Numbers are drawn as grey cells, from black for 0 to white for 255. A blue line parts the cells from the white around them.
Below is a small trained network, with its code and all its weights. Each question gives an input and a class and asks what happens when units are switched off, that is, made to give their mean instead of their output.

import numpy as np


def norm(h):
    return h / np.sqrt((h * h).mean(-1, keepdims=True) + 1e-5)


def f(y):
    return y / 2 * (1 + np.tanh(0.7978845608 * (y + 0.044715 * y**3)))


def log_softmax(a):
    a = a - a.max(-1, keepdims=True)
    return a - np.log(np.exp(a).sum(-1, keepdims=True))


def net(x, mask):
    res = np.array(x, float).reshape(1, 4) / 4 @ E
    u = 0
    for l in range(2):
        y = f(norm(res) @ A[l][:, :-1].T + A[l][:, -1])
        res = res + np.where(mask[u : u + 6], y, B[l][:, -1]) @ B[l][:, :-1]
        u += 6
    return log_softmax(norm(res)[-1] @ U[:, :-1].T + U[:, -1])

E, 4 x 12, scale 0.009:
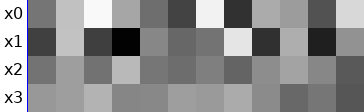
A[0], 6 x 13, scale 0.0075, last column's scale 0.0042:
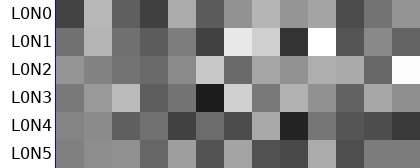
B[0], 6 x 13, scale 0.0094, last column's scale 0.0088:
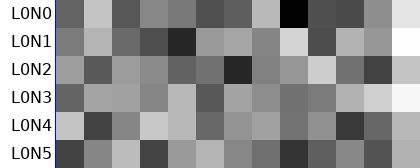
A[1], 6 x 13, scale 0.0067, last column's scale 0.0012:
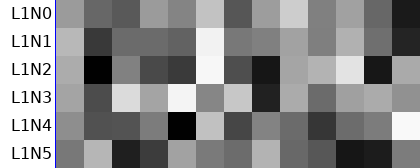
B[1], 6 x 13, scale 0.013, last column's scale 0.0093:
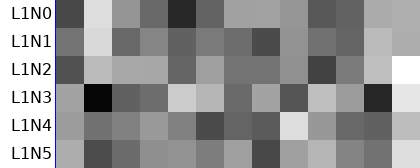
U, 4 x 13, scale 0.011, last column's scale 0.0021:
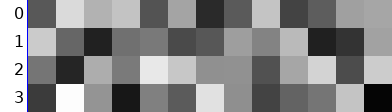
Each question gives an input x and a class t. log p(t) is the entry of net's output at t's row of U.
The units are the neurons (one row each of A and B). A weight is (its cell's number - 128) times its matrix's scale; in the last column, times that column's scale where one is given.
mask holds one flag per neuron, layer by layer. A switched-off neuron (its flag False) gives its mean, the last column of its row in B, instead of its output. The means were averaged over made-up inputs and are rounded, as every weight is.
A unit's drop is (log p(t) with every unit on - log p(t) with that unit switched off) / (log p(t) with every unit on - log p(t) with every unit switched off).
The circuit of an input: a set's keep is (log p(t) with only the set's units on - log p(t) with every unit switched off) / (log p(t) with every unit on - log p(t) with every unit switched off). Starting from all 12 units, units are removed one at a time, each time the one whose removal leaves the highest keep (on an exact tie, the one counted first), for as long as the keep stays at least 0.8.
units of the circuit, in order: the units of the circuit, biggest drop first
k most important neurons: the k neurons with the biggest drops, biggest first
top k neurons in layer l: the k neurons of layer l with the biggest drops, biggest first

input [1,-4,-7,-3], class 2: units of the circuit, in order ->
L1N3
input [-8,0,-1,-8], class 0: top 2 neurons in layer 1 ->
L1N2; L1N3
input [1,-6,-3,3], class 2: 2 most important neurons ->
L1N3; L0N1
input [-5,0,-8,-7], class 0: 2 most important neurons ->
L0N0; L1N2
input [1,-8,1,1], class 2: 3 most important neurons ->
L1N3; L0N1; L0N2
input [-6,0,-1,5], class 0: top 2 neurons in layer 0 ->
L0N0; L0N2
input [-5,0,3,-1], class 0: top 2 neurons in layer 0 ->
L0N0; L0N2
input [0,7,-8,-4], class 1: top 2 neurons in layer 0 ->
L0N3; L0N4
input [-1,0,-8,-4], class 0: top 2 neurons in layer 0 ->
L0N3; L0N0
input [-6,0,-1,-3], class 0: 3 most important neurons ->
L0N0; L1N2; L1N3
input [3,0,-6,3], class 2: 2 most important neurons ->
L0N0; L1N3
